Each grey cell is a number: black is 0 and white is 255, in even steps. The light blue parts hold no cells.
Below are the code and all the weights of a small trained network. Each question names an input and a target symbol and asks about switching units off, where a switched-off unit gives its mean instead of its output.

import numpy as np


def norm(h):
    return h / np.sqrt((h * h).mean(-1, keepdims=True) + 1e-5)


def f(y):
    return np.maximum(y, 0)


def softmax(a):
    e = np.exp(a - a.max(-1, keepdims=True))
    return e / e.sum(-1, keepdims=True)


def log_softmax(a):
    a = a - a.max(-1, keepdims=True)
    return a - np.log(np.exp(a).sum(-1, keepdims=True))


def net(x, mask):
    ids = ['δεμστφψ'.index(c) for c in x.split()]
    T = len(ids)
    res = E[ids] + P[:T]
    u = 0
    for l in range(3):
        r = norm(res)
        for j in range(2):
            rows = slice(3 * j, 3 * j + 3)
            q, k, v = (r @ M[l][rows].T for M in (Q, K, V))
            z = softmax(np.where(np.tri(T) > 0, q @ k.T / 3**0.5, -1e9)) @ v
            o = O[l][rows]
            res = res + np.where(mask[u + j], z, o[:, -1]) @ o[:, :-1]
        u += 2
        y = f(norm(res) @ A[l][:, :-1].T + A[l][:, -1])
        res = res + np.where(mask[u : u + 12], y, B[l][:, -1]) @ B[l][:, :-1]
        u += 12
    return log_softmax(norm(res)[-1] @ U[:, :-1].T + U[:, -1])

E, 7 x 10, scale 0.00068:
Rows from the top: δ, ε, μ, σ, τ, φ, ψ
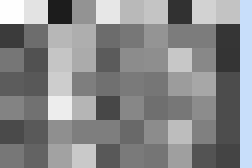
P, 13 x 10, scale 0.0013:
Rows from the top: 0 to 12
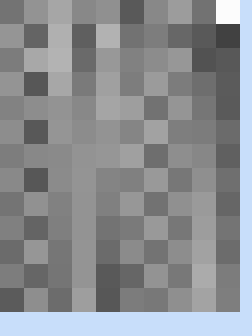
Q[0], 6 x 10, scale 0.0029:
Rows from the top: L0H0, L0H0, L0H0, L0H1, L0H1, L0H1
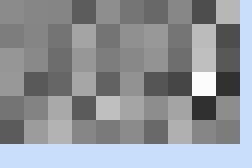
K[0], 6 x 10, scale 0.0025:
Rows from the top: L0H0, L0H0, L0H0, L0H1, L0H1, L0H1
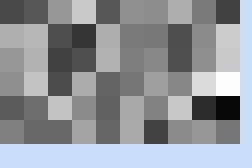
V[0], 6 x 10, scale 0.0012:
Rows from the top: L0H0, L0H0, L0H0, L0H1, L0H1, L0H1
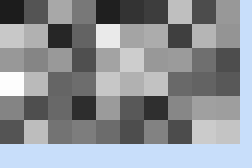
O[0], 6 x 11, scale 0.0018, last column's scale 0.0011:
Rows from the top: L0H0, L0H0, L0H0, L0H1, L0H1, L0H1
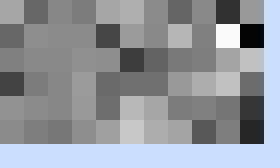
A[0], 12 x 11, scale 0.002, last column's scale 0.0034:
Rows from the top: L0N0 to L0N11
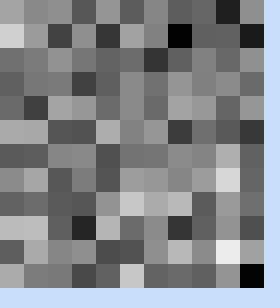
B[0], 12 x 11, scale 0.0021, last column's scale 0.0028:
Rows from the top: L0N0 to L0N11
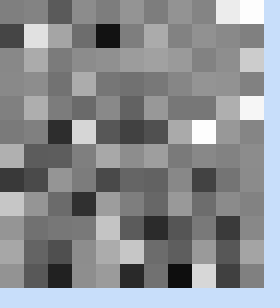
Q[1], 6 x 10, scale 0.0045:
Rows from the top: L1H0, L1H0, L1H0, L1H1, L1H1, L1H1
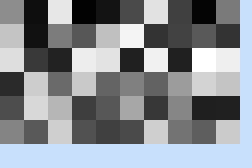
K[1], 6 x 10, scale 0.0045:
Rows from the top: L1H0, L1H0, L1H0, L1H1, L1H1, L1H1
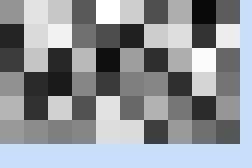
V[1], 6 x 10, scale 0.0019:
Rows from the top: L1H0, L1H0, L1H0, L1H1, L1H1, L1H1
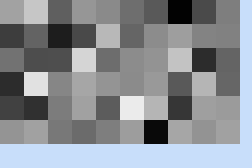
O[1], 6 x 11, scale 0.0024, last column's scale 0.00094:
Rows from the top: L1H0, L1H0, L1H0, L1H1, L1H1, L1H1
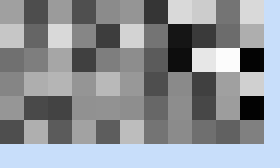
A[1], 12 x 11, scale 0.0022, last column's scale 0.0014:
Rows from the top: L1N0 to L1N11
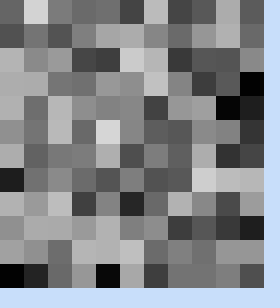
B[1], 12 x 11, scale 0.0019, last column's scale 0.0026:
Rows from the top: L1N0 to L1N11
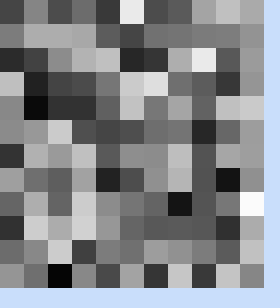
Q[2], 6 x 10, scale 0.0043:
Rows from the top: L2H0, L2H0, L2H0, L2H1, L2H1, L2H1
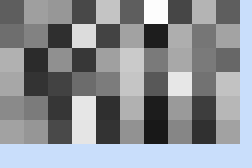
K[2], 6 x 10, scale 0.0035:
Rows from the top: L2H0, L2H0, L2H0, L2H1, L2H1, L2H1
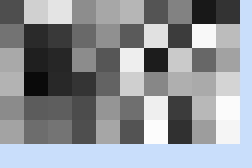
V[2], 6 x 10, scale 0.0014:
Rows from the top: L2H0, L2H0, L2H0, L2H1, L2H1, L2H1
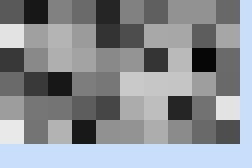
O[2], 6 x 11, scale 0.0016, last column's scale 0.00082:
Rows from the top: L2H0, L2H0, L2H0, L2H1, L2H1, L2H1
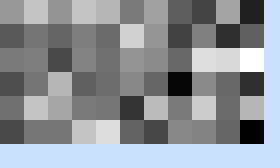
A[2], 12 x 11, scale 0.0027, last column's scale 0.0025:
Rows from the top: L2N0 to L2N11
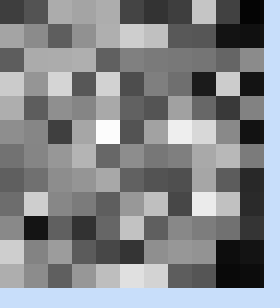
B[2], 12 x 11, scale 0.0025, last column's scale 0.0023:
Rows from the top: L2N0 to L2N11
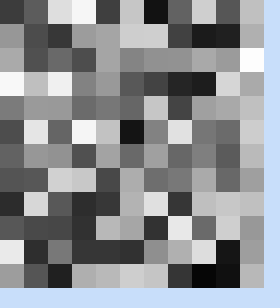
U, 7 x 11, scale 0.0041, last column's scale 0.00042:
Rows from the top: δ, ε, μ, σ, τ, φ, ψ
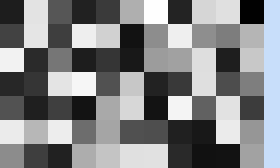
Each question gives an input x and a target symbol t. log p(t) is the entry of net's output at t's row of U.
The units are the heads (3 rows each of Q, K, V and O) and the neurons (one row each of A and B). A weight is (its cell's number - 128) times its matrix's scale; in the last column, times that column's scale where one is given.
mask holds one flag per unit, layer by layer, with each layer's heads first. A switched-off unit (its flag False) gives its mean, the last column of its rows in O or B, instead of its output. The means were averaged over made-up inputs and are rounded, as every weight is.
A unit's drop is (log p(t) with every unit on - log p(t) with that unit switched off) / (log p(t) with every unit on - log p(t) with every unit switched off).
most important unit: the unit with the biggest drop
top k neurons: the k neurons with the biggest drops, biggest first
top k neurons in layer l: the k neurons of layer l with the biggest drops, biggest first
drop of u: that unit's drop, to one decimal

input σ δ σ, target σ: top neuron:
L0N9
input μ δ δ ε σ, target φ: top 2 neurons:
L0N10, L0N9
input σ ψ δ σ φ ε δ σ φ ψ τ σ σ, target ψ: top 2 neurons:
L0N10, L0N0
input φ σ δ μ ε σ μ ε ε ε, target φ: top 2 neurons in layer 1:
L1N2, L1N8
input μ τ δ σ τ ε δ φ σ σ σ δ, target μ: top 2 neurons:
L0N7, L0N4
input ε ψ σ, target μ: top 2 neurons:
L0N0, L1N7
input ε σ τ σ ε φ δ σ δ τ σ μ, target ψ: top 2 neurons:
L0N10, L0N0
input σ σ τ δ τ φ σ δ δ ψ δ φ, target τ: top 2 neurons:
L1N11, L0N7
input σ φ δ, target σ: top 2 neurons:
L0N5, L0N9
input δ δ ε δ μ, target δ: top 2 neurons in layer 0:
L0N7, L0N4
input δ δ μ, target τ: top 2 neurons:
L0N10, L0N0
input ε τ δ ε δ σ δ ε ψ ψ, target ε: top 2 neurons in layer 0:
L0N0, L0N6
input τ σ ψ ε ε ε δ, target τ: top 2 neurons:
L0N5, L1N4
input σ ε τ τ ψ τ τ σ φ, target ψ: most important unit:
L1H0
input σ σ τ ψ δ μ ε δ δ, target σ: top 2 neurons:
L0N7, L0N10
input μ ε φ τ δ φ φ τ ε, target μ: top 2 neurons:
L1N8, L1N0
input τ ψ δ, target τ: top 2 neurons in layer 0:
L0N5, L0N9
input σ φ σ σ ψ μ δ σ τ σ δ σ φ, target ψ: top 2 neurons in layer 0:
L0N0, L0N10
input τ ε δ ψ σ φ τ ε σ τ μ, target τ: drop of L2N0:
0.0
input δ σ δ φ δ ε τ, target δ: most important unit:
L0H0
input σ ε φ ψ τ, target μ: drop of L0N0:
0.9
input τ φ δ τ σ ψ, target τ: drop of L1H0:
0.8
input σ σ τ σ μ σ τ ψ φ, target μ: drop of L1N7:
0.9
